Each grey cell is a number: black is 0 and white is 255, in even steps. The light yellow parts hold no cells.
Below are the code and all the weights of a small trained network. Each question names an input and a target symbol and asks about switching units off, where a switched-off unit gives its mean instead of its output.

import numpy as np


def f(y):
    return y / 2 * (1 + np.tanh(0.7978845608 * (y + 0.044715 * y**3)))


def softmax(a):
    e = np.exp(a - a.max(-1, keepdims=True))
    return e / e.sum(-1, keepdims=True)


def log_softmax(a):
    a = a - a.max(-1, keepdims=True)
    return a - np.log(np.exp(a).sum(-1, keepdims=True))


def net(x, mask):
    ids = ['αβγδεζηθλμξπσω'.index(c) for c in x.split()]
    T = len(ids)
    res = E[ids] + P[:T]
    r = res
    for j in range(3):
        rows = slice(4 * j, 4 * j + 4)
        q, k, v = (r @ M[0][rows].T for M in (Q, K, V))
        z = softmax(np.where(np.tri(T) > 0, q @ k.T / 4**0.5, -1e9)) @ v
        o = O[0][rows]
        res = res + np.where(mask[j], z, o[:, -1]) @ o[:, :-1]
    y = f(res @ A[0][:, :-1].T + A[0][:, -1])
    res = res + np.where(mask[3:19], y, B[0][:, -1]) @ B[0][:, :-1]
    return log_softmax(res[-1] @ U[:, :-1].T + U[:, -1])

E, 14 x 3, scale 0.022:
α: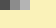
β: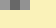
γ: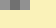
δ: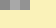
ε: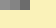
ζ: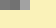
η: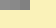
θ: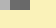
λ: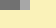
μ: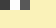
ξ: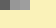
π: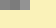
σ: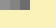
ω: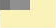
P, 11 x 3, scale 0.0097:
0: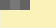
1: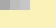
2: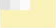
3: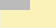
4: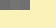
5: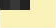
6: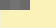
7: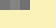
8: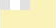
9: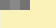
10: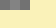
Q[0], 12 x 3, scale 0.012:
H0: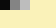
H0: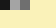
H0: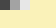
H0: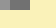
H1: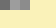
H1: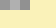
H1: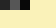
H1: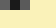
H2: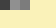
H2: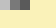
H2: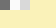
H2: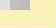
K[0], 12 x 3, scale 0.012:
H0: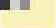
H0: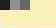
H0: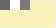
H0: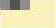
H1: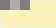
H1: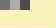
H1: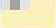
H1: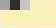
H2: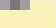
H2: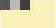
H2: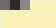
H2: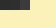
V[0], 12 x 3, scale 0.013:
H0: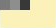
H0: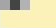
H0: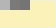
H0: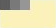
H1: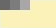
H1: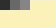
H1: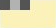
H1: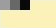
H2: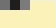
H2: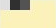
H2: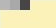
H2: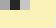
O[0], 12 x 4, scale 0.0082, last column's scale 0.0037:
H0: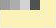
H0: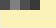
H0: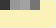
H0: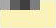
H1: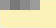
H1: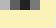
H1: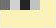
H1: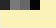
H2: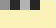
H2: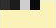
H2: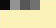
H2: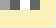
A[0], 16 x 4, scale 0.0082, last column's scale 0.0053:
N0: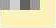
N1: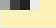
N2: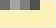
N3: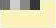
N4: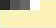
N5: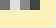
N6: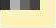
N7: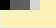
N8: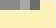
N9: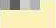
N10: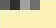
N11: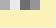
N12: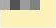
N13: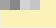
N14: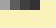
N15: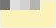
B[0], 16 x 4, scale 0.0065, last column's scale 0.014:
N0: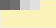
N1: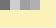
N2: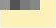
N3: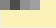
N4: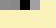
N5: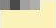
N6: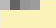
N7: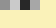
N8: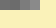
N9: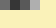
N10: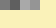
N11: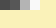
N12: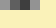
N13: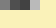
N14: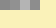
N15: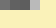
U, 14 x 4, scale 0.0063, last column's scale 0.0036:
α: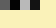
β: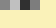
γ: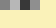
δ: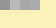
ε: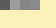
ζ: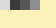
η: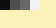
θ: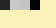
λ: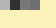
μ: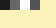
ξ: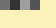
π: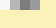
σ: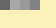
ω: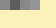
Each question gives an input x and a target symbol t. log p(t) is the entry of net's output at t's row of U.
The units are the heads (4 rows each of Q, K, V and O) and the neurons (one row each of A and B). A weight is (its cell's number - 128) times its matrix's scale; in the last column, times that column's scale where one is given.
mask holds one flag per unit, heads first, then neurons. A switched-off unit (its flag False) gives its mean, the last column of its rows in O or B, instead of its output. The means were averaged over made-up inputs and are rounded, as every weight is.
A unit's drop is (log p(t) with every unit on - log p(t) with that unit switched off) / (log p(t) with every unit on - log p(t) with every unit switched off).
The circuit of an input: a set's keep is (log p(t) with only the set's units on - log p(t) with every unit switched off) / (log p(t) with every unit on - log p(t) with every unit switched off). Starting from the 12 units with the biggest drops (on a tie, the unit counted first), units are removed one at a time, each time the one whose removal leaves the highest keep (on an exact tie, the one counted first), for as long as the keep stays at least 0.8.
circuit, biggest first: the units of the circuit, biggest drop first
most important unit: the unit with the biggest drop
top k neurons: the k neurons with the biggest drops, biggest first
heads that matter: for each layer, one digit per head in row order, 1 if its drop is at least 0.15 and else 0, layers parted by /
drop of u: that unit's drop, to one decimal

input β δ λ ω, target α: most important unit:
H2
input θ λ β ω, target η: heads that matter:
011
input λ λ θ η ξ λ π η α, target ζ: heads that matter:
001
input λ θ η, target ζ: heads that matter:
011
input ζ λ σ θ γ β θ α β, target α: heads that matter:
001
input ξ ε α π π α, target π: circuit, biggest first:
H1; H2
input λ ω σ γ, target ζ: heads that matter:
011
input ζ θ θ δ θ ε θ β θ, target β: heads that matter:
111
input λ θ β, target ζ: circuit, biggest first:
H2; H1; N13
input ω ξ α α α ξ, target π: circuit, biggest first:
H1; H2
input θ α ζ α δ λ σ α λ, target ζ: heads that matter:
001
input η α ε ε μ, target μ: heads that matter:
100
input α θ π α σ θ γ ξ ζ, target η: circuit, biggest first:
H2; H1; N4; H0
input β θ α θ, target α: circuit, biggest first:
H2
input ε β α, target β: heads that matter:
111
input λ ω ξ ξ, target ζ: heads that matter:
011
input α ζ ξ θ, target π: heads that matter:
011
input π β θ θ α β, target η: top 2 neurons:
N4; N7
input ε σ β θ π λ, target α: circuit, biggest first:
H1; H2; N9
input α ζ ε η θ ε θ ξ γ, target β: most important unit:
H1
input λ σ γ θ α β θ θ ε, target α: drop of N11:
-0.1
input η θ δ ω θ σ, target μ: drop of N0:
0.2
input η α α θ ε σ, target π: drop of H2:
0.2
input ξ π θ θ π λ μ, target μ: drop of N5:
0.1
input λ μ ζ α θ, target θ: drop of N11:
0.5
